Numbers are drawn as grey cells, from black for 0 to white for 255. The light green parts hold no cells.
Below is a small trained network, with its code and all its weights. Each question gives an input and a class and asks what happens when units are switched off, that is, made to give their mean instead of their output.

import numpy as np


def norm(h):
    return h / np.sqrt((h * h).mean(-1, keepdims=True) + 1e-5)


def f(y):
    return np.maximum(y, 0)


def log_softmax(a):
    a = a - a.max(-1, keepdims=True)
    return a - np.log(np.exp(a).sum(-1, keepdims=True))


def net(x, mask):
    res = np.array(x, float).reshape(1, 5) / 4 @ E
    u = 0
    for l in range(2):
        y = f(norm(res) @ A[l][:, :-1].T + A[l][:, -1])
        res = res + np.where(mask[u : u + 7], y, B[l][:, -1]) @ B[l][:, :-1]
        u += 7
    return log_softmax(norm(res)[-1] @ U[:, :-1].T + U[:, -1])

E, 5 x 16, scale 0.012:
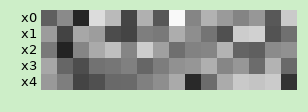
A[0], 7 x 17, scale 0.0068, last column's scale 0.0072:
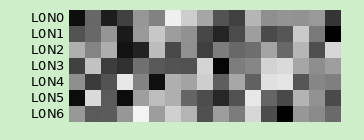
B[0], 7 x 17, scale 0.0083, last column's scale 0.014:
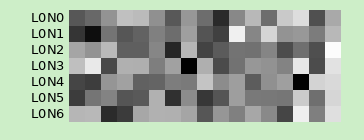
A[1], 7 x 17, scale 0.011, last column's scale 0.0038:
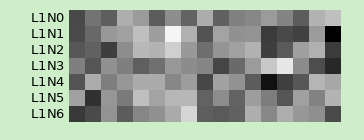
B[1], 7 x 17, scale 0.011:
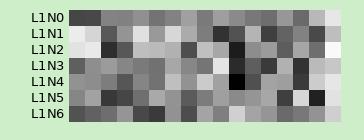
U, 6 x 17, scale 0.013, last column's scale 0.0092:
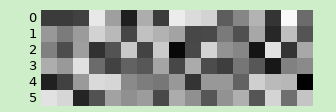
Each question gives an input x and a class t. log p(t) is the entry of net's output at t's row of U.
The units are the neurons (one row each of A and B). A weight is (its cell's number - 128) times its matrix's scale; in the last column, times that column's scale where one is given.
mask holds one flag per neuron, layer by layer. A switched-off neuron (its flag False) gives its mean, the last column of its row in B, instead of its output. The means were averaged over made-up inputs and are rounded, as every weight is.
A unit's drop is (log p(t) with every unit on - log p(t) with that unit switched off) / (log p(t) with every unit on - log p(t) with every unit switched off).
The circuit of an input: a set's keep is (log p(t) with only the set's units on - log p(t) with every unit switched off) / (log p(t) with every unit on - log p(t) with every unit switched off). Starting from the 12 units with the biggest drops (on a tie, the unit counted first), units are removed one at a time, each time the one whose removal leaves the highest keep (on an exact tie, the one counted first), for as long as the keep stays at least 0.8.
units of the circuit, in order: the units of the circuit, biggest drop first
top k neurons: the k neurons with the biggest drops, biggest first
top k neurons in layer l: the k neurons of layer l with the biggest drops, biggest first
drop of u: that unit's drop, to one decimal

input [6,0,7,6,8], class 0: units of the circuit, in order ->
[L0N4]
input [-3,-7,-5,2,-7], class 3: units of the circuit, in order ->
[L1N4, L0N3]
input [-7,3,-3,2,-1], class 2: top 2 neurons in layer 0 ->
[L0N2, L0N4]
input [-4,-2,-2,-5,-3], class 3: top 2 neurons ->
[L0N6, L1N4]
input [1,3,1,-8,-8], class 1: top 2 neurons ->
[L0N6, L1N1]
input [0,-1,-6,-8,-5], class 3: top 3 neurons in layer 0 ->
[L0N4, L0N6, L0N0]
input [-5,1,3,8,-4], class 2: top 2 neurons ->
[L0N2, L1N2]
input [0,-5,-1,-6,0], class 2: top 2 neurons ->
[L0N5, L0N1]
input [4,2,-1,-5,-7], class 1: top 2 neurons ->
[L1N1, L0N3]
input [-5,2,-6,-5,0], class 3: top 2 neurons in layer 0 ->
[L0N6, L0N5]
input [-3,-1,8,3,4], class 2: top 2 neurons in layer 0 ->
[L0N1, L0N3]
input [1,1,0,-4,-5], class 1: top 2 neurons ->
[L0N6, L1N4]
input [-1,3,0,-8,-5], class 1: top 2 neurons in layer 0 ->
[L0N6, L0N2]
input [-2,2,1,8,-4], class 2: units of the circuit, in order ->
[L1N2]
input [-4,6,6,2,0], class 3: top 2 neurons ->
[L0N6, L1N3]
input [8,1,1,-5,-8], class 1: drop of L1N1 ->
0.6
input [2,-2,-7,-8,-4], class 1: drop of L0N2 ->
0.2
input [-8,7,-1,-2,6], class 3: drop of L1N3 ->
0.2
